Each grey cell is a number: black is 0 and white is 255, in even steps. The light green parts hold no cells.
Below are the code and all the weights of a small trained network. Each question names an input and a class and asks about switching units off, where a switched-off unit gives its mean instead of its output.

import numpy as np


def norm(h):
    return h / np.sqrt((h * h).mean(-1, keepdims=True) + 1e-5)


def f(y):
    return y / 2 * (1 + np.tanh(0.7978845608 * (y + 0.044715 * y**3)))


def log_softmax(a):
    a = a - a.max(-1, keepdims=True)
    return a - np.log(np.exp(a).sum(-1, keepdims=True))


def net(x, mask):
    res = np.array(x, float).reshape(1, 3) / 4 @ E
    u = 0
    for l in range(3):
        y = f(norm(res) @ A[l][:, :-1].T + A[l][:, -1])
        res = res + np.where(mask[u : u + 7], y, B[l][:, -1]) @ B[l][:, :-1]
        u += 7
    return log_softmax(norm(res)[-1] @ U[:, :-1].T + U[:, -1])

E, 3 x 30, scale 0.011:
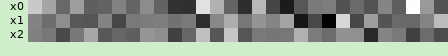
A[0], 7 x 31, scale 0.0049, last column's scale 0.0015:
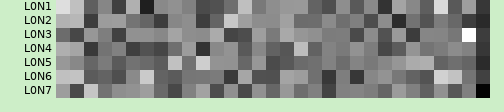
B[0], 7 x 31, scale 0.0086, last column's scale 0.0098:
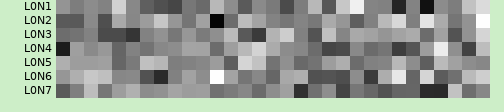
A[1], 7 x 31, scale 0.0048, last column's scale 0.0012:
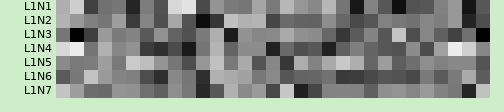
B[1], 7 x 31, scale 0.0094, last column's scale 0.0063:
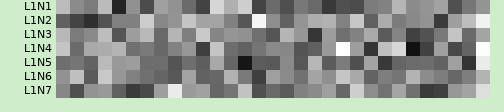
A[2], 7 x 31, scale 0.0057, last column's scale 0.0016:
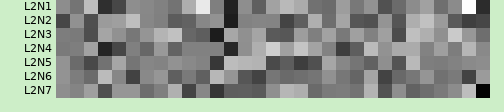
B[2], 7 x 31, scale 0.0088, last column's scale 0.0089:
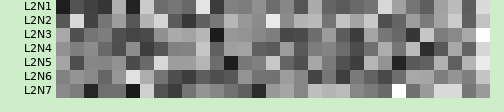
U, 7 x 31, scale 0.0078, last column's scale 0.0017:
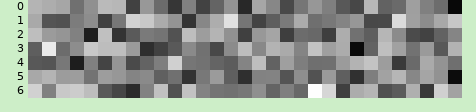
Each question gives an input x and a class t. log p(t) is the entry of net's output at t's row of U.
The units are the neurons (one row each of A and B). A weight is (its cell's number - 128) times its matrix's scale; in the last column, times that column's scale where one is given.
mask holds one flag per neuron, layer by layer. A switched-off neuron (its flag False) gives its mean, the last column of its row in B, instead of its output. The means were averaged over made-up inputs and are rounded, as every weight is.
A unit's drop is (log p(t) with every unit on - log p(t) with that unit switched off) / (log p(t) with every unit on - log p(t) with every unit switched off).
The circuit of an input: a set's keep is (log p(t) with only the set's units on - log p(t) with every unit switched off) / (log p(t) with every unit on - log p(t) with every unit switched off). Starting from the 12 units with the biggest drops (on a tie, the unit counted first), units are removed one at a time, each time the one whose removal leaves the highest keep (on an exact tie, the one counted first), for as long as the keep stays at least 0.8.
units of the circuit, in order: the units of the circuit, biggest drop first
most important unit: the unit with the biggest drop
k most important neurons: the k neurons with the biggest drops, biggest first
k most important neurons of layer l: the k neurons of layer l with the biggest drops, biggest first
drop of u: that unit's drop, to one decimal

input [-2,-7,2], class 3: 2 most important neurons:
L1N5, L2N2
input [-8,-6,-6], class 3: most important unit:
L1N5
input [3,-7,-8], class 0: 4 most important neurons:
L1N5, L0N2, L2N6, L0N1
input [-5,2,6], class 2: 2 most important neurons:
L0N2, L1N1
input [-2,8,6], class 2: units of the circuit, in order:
L1N1, L0N2
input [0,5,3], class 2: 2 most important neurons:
L0N2, L0N3
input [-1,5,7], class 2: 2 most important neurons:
L1N1, L0N2
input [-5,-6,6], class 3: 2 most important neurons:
L1N5, L0N2
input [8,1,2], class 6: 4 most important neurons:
L0N1, L0N6, L1N4, L0N3
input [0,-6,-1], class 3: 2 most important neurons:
L1N5, L0N3
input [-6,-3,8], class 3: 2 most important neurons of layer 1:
L1N7, L1N2
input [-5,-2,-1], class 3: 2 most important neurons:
L1N5, L0N2
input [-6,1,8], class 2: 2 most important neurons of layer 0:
L0N2, L0N1
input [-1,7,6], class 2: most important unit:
L1N1
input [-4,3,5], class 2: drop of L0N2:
1.0
